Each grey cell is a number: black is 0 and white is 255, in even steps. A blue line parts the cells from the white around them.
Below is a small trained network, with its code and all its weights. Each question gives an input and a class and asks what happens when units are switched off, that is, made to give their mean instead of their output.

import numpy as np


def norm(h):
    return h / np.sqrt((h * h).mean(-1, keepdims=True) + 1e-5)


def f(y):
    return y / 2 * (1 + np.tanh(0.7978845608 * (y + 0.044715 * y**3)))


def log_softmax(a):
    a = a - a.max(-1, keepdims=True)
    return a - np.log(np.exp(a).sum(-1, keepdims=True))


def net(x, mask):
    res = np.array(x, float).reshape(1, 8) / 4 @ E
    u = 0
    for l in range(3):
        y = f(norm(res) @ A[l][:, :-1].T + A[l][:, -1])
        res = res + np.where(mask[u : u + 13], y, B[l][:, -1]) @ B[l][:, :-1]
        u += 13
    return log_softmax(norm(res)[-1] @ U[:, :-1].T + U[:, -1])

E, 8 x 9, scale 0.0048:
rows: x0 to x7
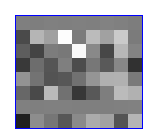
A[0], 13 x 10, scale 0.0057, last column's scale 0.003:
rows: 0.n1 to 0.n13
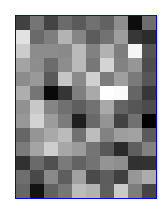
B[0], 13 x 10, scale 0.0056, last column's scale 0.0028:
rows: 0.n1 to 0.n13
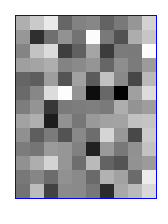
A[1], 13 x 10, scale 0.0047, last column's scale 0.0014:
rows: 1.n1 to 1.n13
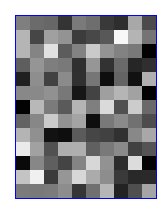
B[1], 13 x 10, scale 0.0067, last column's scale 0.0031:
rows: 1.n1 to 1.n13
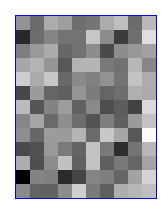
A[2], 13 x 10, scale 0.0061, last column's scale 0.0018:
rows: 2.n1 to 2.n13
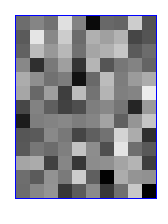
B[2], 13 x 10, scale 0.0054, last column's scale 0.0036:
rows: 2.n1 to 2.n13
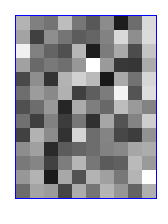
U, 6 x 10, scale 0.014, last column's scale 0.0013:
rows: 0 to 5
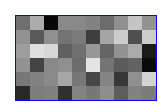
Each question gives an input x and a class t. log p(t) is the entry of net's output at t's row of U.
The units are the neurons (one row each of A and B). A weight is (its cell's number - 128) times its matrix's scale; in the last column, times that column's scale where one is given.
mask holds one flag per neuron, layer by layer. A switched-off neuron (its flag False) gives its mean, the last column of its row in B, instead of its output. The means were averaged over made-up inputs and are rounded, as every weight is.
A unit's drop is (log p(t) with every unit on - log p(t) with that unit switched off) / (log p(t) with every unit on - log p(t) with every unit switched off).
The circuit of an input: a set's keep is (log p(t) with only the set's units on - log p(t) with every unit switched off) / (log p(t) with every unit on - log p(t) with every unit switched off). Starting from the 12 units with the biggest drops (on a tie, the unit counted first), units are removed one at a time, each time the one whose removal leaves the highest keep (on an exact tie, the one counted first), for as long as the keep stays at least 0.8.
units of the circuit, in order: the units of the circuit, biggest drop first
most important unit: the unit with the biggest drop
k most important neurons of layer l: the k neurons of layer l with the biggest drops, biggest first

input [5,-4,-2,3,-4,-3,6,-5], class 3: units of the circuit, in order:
0.n2
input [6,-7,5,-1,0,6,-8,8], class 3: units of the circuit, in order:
1.n11; 1.n7
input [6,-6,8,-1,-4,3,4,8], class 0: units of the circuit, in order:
0.n13; 2.n12
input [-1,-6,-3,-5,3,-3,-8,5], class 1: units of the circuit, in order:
1.n9; 2.n6
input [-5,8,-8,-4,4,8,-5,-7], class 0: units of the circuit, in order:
2.n5; 2.n11; 1.n6
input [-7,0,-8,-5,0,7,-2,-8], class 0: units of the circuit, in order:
0.n8; 2.n5
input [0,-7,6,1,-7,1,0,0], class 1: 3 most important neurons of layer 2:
2.n6; 2.n5; 2.n11
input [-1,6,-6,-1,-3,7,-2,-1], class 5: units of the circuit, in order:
1.n6; 1.n2; 2.n8; 0.n6
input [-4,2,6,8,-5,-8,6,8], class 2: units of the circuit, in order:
1.n5; 0.n1
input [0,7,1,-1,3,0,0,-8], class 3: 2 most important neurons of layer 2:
2.n4; 2.n6
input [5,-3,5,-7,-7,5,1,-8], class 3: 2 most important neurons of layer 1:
1.n2; 1.n5
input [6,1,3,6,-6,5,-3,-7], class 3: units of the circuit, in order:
0.n2; 2.n4
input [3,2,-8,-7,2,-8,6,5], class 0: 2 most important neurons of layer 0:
0.n8; 0.n7
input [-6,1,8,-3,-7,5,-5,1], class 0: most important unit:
2.n12
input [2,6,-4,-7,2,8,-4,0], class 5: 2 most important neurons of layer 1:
1.n6; 1.n2
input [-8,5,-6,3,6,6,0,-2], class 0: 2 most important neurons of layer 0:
0.n8; 0.n10
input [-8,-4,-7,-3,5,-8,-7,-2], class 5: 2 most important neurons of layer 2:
2.n12; 2.n8
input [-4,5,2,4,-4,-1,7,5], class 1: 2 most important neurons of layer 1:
1.n10; 1.n2
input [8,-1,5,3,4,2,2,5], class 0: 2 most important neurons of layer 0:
0.n13; 0.n2
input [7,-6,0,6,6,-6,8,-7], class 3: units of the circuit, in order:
1.n10
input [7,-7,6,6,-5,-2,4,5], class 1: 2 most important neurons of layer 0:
0.n6; 0.n3
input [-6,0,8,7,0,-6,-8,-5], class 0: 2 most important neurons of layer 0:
0.n13; 0.n3
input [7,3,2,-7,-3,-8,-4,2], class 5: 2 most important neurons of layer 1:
1.n12; 1.n5
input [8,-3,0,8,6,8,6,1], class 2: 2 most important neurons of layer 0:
0.n11; 0.n1
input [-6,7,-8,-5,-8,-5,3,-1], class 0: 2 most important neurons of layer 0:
0.n8; 0.n6
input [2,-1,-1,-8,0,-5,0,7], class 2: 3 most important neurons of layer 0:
0.n3; 0.n4; 0.n2
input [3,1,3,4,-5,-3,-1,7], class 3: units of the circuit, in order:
1.n11
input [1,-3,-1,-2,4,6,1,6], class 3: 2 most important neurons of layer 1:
1.n11; 1.n7
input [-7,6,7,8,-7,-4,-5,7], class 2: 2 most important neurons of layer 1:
1.n5; 1.n13
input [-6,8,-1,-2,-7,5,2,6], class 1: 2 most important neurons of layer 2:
2.n3; 2.n2
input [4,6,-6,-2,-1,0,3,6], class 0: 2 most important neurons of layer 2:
2.n5; 2.n11
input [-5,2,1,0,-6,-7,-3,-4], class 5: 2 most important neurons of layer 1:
1.n12; 1.n10
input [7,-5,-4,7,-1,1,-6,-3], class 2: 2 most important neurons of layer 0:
0.n1; 0.n11
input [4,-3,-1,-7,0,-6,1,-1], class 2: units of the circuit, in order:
0.n3
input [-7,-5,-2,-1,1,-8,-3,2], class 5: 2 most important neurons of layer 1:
1.n12; 1.n10
